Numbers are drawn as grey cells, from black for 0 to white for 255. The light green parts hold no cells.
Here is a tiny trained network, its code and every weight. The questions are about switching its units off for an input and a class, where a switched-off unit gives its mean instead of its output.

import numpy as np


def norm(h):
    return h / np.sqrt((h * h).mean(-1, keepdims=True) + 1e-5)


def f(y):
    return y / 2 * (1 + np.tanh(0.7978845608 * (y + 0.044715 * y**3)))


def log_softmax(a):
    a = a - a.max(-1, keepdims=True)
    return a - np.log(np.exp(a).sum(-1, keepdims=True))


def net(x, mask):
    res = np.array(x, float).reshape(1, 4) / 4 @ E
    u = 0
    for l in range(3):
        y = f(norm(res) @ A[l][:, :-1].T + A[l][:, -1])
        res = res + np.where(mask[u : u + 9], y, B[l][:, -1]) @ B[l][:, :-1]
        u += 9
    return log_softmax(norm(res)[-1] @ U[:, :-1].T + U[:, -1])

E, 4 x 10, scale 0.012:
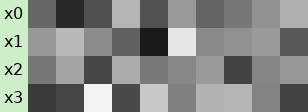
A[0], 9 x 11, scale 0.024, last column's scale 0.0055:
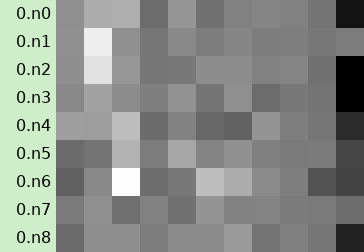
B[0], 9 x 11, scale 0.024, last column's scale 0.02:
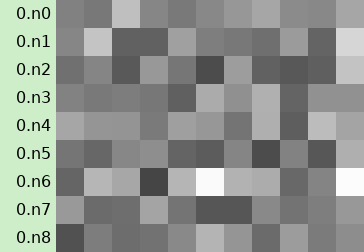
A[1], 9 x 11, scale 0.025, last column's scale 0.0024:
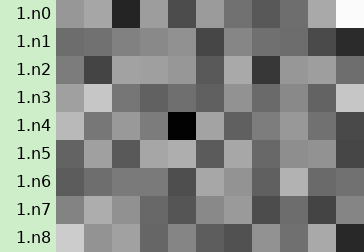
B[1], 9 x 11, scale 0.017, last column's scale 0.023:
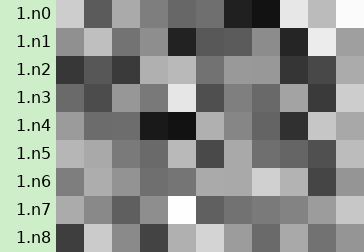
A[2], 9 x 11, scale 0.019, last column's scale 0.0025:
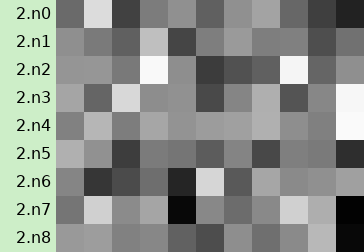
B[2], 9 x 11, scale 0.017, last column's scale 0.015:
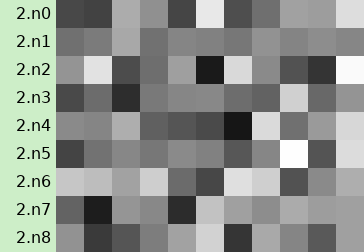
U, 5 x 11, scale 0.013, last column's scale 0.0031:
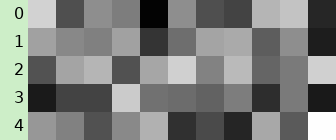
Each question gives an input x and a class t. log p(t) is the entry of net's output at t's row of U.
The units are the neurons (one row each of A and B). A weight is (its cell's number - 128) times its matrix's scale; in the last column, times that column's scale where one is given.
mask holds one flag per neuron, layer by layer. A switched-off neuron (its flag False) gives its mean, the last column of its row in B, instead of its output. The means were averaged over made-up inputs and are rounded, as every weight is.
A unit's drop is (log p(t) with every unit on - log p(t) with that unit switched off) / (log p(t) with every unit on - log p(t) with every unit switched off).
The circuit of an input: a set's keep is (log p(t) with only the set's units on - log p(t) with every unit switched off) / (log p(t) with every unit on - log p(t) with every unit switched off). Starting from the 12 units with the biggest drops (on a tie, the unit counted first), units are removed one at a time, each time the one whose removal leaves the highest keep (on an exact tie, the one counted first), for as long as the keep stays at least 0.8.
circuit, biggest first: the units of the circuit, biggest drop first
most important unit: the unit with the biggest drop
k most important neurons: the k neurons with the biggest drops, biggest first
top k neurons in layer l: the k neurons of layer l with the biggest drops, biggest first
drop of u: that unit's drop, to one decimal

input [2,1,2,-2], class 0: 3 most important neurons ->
(0.n1, 0.n6, 0.n2)
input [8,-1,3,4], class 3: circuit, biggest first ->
(0.n6, 1.n2, 0.n1)
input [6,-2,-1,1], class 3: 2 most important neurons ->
(0.n1, 0.n6)
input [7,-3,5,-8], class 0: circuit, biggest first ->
(0.n1, 1.n3)
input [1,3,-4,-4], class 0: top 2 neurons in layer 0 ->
(0.n6, 0.n1)
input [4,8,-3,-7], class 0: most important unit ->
1.n4
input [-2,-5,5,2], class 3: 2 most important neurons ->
(0.n6, 0.n1)
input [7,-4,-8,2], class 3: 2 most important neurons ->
(0.n6, 1.n2)
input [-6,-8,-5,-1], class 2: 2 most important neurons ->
(1.n8, 0.n4)
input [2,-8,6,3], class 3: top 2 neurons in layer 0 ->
(0.n6, 0.n1)
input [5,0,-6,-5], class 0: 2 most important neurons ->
(0.n6, 0.n1)
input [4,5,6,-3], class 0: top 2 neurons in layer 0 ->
(0.n1, 0.n2)
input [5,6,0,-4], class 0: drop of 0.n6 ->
0.1
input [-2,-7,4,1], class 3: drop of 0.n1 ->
0.4
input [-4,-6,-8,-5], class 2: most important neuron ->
(1.n8)
